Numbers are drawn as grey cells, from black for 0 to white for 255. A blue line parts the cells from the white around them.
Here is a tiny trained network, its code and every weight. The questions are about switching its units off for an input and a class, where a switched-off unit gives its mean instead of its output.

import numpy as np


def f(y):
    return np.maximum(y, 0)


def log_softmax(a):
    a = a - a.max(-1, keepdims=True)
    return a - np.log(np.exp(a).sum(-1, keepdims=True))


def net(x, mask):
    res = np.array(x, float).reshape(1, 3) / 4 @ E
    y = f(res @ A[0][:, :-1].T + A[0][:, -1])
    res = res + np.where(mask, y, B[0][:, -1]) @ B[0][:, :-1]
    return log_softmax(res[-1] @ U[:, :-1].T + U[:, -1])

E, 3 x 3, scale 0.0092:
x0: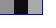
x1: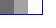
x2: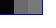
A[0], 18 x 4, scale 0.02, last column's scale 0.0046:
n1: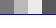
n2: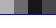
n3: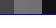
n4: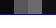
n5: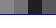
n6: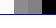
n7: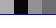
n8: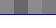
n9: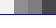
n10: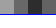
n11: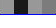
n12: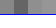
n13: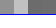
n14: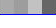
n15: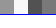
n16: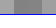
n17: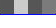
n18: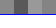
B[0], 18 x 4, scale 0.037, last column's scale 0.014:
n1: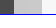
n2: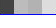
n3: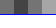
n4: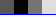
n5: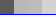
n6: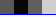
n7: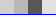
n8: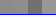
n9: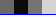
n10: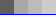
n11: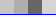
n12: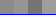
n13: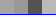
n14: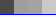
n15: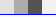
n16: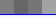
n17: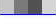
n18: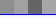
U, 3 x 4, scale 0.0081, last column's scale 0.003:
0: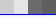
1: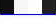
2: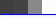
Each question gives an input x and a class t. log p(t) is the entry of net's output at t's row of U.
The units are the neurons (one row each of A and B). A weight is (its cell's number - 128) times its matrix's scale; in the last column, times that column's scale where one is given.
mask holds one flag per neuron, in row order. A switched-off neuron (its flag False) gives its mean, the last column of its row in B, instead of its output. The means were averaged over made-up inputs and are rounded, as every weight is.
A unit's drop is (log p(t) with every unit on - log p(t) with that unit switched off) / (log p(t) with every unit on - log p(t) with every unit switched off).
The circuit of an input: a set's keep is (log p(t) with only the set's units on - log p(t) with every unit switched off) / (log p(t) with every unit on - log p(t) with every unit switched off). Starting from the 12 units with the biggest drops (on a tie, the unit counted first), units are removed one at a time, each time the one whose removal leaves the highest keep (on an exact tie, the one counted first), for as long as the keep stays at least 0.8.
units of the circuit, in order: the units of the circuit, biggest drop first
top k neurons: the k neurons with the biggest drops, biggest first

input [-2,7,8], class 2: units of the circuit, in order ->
(n4)
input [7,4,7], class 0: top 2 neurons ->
(n11; n7)
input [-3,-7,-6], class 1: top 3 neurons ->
(n2; n5; n10)
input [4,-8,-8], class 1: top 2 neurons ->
(n2; n10)
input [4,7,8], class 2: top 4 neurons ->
(n4; n2; n5; n10)
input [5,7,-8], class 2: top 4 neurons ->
(n6; n9; n2; n5)
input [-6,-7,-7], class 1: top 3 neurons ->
(n2; n5; n10)
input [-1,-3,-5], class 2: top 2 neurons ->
(n6; n9)
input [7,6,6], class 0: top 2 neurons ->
(n11; n7)
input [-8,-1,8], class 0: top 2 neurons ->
(n15; n17)
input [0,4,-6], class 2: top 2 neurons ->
(n6; n9)
